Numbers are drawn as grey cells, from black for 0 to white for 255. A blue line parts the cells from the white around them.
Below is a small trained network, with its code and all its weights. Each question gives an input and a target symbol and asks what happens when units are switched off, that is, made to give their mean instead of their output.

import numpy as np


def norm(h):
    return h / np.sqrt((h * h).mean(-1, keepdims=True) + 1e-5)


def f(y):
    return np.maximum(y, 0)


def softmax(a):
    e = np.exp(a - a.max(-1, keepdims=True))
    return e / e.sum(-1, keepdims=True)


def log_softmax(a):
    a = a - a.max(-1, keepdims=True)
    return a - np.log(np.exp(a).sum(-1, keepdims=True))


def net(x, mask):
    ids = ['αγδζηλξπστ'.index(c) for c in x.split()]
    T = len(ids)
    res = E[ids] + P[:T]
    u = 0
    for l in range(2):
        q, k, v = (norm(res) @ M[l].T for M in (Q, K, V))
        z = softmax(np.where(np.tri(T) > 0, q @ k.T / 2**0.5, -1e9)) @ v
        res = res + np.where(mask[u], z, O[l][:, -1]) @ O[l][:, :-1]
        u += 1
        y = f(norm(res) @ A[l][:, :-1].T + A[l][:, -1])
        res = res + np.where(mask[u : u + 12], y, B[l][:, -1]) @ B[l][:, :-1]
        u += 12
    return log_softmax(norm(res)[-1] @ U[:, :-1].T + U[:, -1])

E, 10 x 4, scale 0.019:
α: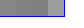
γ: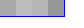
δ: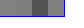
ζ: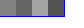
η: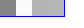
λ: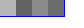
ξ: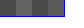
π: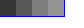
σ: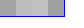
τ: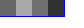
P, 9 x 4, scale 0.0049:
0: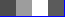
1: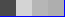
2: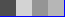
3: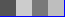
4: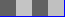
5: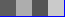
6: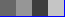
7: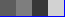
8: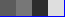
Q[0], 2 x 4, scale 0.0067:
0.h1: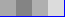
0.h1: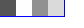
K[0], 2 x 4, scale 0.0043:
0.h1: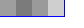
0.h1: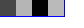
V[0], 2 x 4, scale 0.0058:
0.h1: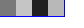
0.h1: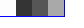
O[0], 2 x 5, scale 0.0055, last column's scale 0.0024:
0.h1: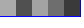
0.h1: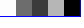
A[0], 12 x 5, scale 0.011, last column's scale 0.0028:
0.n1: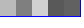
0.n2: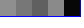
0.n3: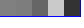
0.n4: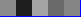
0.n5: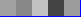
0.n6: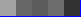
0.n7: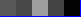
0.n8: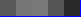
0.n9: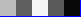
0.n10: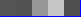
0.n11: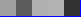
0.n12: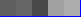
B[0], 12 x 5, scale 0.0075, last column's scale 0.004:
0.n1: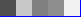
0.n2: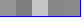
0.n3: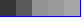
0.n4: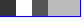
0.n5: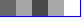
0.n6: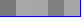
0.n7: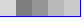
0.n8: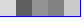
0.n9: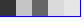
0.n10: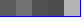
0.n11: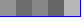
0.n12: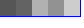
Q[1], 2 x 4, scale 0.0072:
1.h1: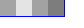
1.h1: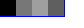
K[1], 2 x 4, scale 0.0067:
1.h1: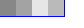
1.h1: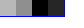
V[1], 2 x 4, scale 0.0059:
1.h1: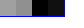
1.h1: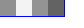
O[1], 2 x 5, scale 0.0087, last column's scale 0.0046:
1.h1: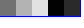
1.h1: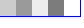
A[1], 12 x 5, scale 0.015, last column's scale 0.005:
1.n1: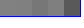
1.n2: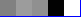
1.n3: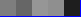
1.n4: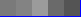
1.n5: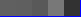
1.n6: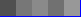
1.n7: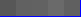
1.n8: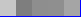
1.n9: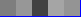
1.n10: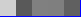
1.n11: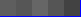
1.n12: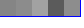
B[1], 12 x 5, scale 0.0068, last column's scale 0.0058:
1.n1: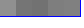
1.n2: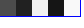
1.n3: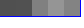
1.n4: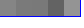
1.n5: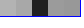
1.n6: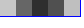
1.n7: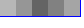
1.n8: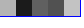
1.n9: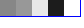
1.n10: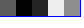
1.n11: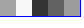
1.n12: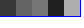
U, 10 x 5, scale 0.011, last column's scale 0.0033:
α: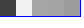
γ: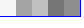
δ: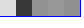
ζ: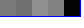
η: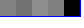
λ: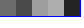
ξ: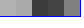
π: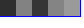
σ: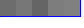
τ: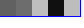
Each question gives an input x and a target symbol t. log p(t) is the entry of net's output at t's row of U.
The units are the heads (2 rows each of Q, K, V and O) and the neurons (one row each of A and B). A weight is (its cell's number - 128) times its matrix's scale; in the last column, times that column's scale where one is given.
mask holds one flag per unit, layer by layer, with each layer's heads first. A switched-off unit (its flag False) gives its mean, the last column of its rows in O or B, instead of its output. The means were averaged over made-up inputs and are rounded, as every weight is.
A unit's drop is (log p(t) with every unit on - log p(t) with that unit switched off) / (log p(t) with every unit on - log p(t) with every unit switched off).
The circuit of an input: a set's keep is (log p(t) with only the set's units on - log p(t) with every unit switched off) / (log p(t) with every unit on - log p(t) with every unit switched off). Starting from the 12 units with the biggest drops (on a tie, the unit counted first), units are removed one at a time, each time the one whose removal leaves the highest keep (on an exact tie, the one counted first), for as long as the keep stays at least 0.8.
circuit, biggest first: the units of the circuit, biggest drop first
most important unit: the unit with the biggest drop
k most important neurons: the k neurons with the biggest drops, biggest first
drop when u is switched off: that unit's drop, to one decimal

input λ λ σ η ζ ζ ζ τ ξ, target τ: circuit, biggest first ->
[1.h1 0.n9]
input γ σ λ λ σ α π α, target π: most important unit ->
0.n10
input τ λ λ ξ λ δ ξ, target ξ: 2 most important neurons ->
[0.n12 1.n11]
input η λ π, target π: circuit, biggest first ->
[0.n10 1.n2 1.n6]
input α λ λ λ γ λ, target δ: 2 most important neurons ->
[1.n10 1.n8]
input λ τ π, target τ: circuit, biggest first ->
[1.h1 0.n9 1.n6]
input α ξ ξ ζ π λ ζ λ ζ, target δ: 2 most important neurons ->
[0.n7 0.n8]
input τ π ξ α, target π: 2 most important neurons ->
[1.n9 1.n2]
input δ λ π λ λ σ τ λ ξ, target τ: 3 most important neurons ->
[0.n9 1.n2 0.n12]
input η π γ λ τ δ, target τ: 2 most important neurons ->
[0.n12 0.n9]
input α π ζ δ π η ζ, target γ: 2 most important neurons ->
[0.n7 0.n4]
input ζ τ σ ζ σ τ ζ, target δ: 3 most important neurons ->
[0.n7 0.n8 1.n8]
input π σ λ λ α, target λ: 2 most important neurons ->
[0.n3 1.n2]
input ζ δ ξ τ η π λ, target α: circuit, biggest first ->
[0.n4]
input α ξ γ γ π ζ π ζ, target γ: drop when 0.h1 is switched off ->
0.9
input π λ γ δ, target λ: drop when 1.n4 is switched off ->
0.0
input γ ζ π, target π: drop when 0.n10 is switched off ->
0.8
